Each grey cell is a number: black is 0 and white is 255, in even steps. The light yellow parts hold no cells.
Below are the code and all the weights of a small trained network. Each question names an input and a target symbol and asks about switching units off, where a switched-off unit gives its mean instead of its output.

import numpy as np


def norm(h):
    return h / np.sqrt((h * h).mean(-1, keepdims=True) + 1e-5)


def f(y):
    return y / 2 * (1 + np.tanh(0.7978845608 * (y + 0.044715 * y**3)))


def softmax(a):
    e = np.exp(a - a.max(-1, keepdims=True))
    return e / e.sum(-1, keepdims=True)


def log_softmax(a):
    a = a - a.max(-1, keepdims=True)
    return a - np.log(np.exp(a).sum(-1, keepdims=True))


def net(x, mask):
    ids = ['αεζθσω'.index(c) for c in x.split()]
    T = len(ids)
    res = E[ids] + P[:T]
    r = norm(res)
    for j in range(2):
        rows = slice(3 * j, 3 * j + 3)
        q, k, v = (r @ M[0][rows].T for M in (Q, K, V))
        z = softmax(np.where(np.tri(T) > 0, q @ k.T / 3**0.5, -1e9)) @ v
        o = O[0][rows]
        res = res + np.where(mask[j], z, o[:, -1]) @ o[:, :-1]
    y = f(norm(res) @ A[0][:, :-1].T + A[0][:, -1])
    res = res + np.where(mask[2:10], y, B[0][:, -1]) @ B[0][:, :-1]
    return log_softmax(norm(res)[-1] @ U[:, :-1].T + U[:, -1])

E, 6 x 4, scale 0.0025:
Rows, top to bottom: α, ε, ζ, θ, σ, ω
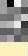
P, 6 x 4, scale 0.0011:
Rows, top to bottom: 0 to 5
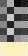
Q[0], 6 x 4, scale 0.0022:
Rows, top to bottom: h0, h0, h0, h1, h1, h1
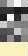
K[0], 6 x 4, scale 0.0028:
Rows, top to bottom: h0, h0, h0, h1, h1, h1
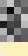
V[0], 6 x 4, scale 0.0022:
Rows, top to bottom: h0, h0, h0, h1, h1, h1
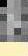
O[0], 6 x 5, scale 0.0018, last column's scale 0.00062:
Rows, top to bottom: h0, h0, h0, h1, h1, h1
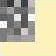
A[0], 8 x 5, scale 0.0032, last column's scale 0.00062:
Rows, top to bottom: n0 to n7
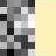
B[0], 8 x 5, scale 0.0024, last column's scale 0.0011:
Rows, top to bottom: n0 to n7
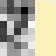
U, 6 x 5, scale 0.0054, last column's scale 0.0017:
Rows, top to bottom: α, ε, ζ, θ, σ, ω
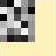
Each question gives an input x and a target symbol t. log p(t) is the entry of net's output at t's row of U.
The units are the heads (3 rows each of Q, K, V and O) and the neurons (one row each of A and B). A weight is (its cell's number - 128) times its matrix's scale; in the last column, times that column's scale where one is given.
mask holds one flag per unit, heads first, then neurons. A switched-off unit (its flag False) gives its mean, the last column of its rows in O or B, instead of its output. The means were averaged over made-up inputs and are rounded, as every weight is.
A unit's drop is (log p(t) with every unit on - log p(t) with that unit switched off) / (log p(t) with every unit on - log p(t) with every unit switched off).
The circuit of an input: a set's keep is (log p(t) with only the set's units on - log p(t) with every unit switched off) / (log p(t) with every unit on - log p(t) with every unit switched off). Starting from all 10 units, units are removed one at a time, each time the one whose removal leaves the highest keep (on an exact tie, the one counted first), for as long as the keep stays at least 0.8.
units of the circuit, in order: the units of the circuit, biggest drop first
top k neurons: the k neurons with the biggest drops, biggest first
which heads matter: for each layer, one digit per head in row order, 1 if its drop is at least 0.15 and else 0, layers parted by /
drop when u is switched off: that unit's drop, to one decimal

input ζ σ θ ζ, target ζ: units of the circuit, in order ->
n3, n4
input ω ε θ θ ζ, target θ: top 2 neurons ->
n2, n4
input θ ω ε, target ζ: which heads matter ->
11
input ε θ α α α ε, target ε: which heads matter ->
00
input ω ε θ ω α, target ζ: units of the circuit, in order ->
n4, n3
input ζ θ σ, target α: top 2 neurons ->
n5, n3
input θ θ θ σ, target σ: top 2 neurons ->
n7, n4
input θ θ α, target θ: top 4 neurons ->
n3, n5, n7, n4
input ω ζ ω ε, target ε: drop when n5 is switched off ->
0.1
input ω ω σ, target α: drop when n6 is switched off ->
0.1
